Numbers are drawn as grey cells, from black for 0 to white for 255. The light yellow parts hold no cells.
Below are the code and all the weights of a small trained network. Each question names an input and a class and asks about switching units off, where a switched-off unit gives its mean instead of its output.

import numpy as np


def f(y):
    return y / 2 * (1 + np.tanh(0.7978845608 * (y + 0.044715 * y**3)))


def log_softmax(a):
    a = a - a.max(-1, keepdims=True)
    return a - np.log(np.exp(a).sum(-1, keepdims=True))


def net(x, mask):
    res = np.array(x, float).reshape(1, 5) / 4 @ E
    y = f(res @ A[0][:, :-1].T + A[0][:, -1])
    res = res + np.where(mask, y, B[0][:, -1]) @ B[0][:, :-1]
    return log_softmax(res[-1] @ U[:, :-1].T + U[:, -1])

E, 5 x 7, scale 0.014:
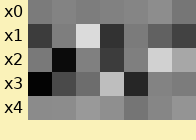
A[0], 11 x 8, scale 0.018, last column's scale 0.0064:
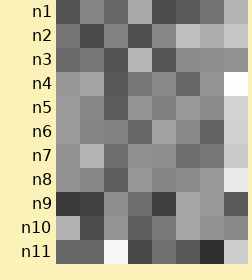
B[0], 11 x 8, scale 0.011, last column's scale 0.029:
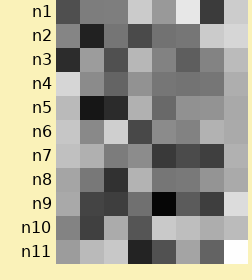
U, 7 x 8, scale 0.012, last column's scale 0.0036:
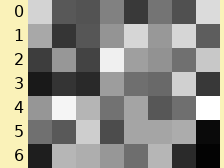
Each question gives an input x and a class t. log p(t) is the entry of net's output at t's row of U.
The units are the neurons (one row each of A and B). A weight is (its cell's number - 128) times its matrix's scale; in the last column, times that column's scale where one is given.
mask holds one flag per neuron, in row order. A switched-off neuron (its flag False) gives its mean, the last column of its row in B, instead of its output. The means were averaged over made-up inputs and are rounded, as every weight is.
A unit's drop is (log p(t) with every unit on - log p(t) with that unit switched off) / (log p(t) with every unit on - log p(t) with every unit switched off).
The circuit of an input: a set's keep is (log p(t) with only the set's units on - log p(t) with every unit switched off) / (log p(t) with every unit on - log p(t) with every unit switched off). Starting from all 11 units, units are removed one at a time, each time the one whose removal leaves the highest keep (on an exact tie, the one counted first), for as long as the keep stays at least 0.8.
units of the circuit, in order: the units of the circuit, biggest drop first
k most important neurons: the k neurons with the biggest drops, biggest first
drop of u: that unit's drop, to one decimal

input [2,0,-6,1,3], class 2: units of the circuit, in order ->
(n11, n9)
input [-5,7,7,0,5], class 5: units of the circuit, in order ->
(n10)
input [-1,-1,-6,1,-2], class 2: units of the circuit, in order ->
(n9, n11)
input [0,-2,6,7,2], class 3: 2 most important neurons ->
(n3, n11)
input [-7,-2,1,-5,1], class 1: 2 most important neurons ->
(n9, n11)
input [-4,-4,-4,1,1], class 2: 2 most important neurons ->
(n9, n11)
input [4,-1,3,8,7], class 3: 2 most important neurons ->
(n3, n11)
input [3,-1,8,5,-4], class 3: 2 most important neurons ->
(n11, n2)
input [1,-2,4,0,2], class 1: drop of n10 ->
0.1
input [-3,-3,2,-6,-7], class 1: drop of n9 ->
0.1
